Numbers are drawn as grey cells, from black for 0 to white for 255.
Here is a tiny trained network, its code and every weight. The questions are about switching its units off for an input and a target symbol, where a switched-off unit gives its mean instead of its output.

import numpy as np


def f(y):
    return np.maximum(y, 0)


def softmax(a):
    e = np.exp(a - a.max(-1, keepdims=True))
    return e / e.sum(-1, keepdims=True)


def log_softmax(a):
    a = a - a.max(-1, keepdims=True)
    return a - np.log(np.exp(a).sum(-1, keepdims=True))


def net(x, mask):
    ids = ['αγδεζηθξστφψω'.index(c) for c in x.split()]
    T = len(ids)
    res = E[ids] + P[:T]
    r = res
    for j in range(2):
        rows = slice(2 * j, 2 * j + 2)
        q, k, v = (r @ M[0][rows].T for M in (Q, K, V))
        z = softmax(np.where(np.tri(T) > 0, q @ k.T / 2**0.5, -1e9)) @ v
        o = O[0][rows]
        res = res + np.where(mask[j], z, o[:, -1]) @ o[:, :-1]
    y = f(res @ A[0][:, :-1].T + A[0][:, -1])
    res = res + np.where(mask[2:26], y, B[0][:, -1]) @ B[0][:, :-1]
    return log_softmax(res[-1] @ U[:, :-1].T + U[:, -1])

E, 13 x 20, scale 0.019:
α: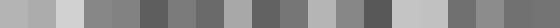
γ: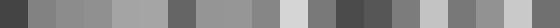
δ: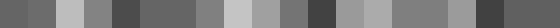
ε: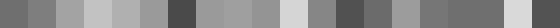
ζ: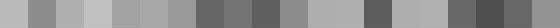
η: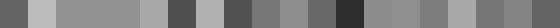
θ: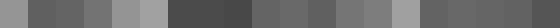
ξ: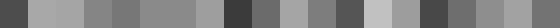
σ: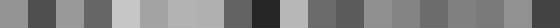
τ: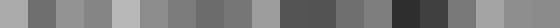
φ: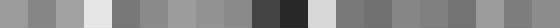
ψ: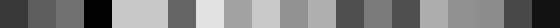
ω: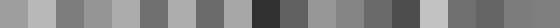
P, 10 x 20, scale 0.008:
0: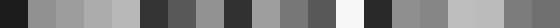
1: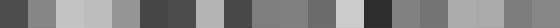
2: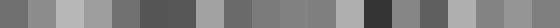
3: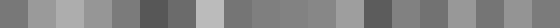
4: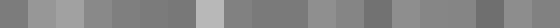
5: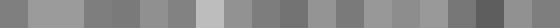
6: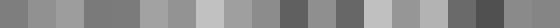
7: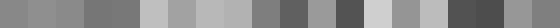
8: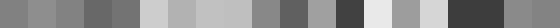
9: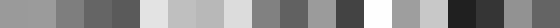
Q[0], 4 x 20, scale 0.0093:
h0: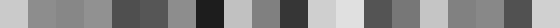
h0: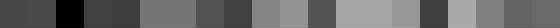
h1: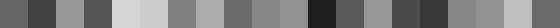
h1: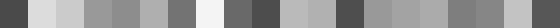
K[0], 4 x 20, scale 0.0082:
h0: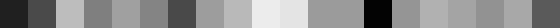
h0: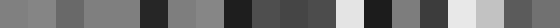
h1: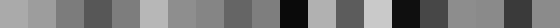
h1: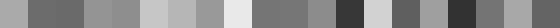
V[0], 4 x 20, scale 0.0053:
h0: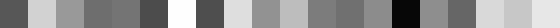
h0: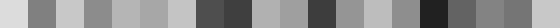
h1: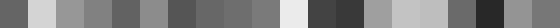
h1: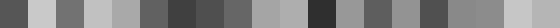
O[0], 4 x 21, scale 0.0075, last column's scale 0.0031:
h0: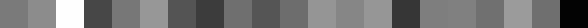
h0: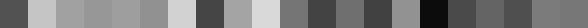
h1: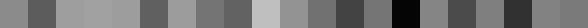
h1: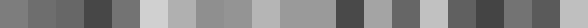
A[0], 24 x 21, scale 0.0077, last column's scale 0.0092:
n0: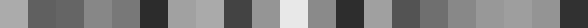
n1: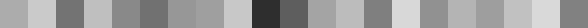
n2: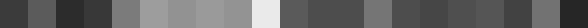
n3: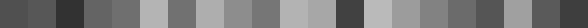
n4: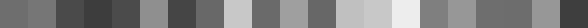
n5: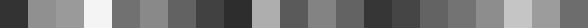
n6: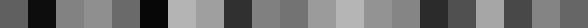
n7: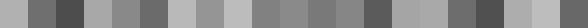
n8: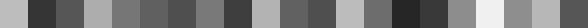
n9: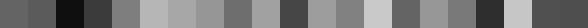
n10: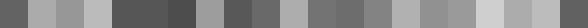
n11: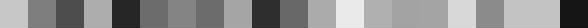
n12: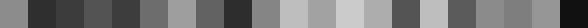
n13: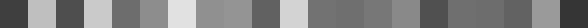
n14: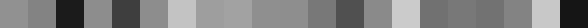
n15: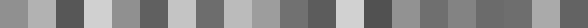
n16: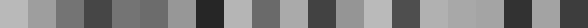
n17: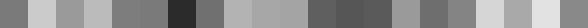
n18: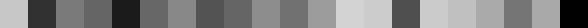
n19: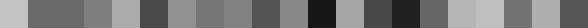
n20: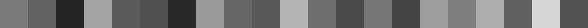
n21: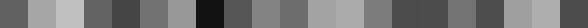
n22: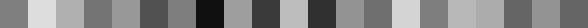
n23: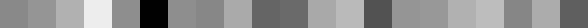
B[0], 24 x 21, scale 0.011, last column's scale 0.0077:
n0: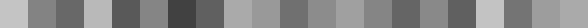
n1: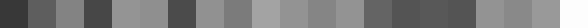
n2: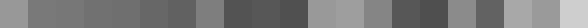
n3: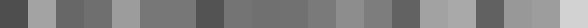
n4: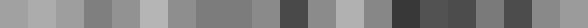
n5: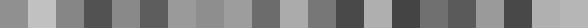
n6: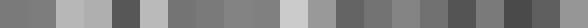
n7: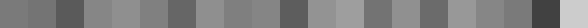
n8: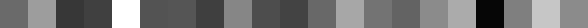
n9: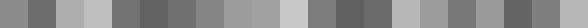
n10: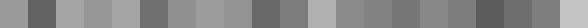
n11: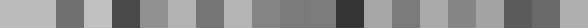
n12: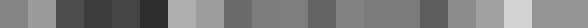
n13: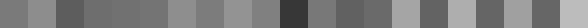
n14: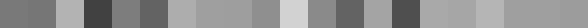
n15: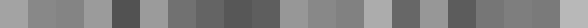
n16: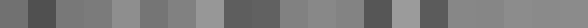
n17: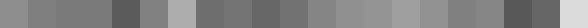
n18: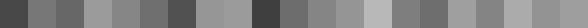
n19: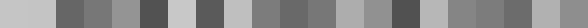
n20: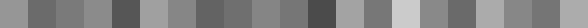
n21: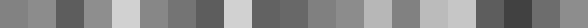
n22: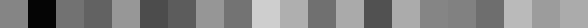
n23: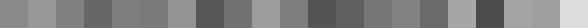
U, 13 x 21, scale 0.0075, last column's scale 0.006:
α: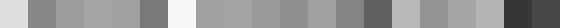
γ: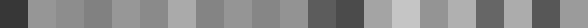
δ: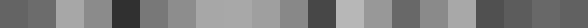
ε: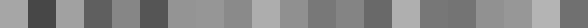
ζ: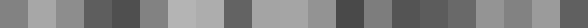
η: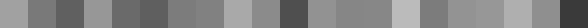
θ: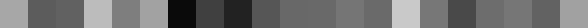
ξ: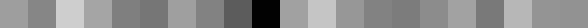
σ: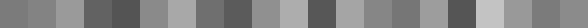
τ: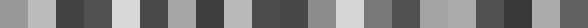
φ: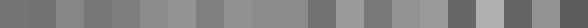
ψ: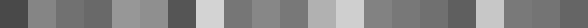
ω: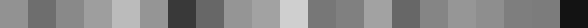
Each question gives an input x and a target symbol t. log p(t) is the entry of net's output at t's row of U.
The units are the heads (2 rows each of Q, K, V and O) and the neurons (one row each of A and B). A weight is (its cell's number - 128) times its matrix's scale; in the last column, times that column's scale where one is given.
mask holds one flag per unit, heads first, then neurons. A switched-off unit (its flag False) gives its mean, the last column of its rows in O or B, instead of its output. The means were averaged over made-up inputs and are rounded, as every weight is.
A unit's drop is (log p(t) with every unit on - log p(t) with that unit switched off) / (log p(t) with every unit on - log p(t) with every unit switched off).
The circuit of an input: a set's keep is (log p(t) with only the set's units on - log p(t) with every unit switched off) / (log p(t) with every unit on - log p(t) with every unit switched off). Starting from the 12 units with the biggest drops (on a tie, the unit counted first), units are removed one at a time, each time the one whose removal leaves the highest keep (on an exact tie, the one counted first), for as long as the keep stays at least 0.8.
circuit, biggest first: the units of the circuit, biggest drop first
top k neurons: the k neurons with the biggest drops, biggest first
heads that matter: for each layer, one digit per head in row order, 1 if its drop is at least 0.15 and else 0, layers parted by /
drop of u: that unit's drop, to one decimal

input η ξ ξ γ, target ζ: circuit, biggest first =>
(h1, n5)
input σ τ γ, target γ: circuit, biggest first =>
(h1, h0)
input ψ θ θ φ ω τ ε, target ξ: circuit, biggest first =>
(h0)
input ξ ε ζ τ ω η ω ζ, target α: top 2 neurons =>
(n9, n1)
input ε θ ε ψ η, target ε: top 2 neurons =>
(n1, n22)
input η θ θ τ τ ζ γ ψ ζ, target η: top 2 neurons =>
(n12, n18)
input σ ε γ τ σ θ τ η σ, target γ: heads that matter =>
10
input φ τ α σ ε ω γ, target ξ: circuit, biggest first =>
(h0, h1)
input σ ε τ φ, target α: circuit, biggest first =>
(h1, n1)
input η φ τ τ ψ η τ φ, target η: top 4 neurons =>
(n11, n1, n23, n18)
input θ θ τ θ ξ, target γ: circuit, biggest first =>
(n13, h0)
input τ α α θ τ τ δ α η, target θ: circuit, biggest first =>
(h1, h0, n20, n0)
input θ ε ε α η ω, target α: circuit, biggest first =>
(h1, n9)
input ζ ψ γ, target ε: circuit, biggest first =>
(h1, n22)
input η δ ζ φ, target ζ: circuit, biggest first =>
(n1, n23, n5)
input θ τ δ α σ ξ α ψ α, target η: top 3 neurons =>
(n11, n18, n23)
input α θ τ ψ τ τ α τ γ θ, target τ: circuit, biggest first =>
(n3)
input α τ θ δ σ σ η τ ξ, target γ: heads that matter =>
10
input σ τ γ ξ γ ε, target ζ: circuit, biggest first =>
(h1, n5)
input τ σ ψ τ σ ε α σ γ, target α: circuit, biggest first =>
(h1, n17, n10, h0)
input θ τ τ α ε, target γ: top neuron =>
(n3)
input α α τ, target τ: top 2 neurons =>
(n8, n19)
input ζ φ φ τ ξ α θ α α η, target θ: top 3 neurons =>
(n20, n0, n2)
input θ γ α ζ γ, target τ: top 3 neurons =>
(n2, n5, n3)
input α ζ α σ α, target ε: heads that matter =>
00
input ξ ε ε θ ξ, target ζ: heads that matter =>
11
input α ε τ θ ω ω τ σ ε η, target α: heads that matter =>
01
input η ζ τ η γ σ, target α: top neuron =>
(n19)
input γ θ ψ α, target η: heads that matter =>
10
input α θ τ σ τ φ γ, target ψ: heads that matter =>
01
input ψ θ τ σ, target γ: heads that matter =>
11
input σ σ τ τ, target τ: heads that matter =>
10
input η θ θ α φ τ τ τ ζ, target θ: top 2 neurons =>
(n15, n7)
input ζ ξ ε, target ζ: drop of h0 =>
0.4
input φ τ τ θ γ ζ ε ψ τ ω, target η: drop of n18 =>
0.2
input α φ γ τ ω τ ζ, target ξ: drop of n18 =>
0.3
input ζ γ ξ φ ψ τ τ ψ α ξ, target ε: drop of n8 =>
0.0
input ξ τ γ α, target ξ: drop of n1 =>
0.1
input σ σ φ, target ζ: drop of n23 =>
0.1
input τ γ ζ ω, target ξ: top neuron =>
(n18)
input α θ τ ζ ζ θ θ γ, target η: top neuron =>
(n13)
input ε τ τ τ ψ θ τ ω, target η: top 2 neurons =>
(n12, n18)
